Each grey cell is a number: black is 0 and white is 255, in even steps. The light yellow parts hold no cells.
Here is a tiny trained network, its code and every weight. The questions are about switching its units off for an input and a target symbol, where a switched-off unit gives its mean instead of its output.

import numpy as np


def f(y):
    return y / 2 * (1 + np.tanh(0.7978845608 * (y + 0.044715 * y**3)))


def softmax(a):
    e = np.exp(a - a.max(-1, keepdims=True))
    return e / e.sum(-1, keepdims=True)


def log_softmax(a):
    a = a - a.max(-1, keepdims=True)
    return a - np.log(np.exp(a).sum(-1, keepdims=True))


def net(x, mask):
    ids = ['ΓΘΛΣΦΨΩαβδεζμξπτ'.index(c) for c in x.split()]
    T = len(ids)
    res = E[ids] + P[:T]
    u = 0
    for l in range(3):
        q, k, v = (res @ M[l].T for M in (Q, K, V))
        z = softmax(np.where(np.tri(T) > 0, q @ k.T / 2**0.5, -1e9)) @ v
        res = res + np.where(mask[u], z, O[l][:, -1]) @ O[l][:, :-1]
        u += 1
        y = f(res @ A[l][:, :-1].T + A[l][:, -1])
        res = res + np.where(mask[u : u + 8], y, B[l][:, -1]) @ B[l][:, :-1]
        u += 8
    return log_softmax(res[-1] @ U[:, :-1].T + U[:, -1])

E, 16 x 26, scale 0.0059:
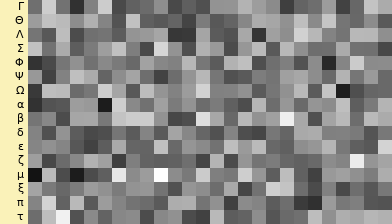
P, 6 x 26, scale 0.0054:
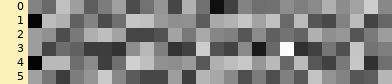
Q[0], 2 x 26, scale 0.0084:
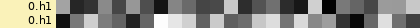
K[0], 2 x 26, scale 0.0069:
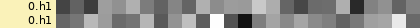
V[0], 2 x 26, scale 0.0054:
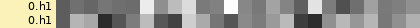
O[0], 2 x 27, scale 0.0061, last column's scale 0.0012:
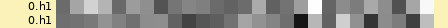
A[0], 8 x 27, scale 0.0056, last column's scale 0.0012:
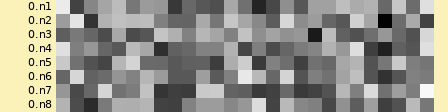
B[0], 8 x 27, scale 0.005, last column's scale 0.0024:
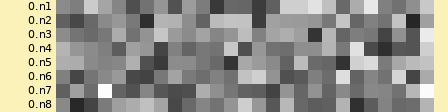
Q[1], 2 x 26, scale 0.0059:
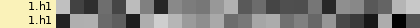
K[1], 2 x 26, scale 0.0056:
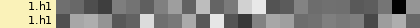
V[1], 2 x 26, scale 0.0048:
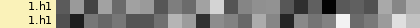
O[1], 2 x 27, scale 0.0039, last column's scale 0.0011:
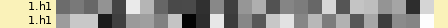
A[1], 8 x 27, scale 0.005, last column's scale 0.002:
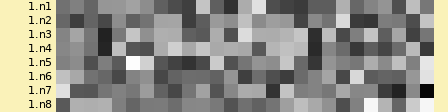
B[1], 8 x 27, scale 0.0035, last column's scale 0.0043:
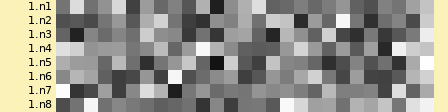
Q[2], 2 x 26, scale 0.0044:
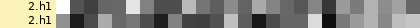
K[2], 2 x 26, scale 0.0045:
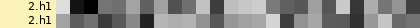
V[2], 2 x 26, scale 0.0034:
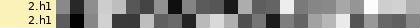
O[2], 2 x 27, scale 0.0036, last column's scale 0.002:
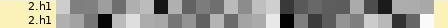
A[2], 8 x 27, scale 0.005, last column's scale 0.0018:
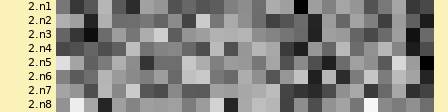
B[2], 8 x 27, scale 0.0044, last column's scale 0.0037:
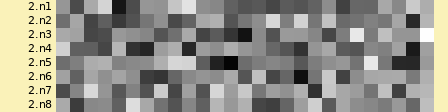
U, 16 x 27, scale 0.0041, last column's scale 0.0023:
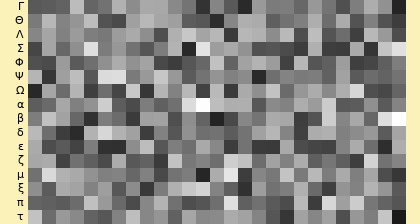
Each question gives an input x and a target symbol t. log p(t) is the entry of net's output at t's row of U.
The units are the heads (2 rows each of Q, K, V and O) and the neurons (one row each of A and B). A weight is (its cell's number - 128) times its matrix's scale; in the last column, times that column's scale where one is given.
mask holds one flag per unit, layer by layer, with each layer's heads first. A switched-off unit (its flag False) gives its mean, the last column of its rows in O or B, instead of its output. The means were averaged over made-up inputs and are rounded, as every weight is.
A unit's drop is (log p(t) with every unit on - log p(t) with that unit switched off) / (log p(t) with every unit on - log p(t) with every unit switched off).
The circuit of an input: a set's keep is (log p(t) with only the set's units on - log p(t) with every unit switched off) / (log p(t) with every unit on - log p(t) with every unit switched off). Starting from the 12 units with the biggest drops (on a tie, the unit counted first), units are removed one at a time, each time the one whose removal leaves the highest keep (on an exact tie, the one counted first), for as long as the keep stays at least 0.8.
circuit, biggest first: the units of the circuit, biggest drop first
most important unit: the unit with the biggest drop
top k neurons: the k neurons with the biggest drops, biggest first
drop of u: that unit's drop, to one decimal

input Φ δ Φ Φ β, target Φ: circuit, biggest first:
[1.h1; 1.n3; 0.n3]
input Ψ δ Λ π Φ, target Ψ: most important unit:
2.h1
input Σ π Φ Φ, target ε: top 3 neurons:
[2.n4; 0.n5; 0.n1]
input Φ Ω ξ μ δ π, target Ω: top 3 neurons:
[2.n7; 0.n2; 2.n2]
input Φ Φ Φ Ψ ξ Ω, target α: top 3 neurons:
[0.n4; 2.n7; 0.n2]
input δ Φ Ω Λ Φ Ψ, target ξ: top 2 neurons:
[0.n1; 0.n7]
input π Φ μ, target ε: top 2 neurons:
[2.n4; 0.n2]
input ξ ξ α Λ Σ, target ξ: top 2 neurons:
[1.n4; 2.n6]
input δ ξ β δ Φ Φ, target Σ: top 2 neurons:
[1.n1; 0.n8]
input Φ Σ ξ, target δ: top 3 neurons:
[0.n8; 2.n3; 0.n2]
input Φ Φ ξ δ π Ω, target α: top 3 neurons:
[0.n4; 0.n2; 2.n7]
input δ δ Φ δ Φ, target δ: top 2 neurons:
[2.n3; 0.n3]
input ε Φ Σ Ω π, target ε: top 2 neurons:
[2.n4; 0.n6]
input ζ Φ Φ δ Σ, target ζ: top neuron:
[0.n3]
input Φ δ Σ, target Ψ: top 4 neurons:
[0.n1; 1.n7; 2.n5; 0.n8]
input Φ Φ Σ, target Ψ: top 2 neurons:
[0.n1; 1.n7]
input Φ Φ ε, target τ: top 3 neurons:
[0.n6; 2.n1; 2.n7]
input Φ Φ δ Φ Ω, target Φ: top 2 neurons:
[1.n3; 0.n3]
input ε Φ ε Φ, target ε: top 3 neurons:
[2.n4; 0.n1; 0.n5]
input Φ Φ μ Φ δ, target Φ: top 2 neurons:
[1.n3; 0.n3]
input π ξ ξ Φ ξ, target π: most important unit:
1.h1
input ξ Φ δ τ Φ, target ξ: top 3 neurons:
[1.n4; 2.n6; 0.n3]
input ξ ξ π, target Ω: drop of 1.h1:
0.1
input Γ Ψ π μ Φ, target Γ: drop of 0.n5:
0.2
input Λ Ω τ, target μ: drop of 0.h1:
0.4
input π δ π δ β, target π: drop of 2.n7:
0.0
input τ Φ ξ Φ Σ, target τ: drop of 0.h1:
1.0
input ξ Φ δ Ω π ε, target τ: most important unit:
0.n6
